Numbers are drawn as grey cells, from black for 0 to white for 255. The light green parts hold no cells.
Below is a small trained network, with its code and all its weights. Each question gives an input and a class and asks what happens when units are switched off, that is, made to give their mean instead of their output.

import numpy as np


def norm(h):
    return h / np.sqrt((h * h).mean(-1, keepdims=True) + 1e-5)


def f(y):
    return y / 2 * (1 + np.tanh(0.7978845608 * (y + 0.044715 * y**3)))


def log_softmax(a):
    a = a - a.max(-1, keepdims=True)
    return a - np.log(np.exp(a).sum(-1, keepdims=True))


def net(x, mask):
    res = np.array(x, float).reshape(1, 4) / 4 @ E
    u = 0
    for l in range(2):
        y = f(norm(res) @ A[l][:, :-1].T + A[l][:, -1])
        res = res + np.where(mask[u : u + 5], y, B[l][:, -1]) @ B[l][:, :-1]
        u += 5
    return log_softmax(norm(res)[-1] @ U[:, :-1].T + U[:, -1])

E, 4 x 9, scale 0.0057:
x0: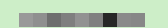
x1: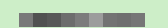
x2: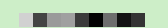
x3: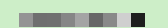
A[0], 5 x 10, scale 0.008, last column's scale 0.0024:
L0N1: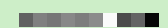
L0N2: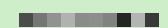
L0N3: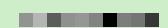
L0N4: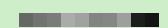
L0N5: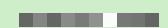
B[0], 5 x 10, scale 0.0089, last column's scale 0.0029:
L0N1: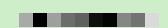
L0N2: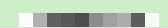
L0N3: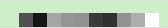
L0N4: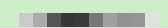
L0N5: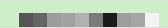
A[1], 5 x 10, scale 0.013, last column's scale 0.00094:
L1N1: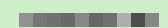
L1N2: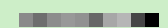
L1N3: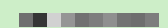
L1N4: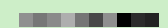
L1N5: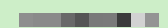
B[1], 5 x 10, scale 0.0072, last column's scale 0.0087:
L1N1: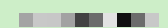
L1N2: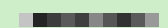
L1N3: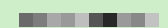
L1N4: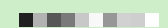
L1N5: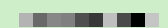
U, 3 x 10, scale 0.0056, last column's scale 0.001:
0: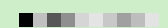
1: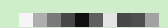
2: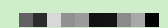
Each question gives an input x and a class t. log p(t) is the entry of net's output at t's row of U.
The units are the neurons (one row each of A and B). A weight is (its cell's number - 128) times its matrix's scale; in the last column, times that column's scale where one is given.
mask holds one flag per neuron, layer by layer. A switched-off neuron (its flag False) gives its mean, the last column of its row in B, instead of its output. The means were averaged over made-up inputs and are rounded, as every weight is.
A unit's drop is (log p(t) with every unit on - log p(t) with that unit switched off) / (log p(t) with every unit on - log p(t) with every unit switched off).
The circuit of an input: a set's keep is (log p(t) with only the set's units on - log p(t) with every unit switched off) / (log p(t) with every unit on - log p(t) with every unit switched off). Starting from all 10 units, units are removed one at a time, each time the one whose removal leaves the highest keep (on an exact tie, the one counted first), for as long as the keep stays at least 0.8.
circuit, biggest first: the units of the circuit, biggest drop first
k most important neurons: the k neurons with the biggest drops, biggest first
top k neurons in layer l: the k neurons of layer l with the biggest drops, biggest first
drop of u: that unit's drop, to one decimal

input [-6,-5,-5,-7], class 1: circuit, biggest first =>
[L1N5]
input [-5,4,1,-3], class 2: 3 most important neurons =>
[L0N1; L0N5; L0N4]
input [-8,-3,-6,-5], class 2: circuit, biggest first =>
[L0N1; L1N4]
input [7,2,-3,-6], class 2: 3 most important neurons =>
[L0N3; L1N1; L0N4]
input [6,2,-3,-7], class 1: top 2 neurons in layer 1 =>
[L1N5; L1N3]
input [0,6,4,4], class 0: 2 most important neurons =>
[L1N4; L0N2]
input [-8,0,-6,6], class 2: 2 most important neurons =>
[L0N5; L0N2]
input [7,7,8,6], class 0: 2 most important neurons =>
[L1N4; L0N1]
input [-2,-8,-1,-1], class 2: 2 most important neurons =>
[L1N4; L0N4]
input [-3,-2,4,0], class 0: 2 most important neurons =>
[L1N4; L0N3]
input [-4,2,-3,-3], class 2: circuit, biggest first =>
[L0N5; L1N4]
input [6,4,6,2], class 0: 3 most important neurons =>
[L1N4; L0N1; L0N5]
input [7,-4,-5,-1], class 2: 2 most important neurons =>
[L0N3; L1N4]
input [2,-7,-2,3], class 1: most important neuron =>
[L1N4]
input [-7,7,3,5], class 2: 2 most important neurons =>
[L0N1; L0N2]
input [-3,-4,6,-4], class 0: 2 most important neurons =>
[L1N4; L0N4]
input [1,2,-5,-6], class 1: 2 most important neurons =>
[L1N4; L1N5]
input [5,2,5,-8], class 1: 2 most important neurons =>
[L1N5; L0N2]
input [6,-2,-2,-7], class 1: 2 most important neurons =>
[L1N5; L0N2]
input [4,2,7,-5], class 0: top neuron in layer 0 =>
[L0N4]
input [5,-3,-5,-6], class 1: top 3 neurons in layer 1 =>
[L1N4; L1N5; L1N3]
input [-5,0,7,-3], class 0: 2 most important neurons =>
[L1N4; L0N3]
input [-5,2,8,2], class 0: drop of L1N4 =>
1.0
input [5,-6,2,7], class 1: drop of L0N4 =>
0.1
